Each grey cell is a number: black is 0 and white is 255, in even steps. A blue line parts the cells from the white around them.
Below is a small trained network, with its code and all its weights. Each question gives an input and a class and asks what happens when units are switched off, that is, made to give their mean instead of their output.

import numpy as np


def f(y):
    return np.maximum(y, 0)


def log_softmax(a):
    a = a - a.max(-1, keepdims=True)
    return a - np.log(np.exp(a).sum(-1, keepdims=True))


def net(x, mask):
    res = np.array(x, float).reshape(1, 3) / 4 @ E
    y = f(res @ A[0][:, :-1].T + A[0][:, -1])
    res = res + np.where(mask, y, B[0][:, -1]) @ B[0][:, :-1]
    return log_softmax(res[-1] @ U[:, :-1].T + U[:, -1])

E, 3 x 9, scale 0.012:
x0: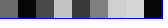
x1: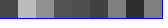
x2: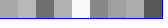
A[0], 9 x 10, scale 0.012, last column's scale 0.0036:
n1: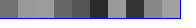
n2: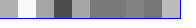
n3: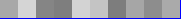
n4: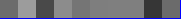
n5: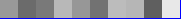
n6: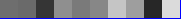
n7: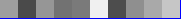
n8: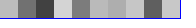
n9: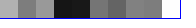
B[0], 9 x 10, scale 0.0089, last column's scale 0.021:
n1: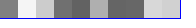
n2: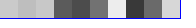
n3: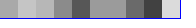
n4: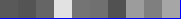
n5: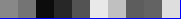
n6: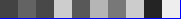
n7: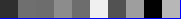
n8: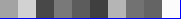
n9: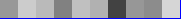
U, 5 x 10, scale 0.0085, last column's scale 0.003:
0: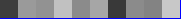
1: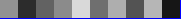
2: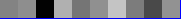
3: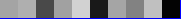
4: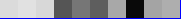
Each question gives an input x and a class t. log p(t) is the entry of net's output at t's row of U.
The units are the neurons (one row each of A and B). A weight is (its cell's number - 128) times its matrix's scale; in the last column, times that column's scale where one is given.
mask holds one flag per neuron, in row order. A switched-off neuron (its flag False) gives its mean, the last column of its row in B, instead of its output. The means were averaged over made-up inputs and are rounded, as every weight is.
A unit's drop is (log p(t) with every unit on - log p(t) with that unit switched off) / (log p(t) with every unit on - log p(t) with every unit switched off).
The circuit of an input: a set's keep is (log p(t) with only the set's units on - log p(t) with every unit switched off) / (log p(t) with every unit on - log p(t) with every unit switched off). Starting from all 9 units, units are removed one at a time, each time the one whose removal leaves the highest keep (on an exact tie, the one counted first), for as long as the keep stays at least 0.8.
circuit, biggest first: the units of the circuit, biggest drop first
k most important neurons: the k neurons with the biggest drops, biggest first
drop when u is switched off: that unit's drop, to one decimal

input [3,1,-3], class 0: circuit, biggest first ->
[n8, n5]
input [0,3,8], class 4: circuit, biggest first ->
[n2]
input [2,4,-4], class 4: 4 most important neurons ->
[n6, n7, n1, n4]
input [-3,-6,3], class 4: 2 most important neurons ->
[n6, n3]
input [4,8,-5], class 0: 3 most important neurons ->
[n2, n8, n3]
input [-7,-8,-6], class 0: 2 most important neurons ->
[n7, n8]
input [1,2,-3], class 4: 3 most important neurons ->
[n6, n7, n4]
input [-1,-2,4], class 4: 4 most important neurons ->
[n6, n3, n7, n4]
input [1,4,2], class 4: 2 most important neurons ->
[n6, n7]
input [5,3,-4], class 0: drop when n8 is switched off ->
0.2
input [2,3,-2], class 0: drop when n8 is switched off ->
0.2
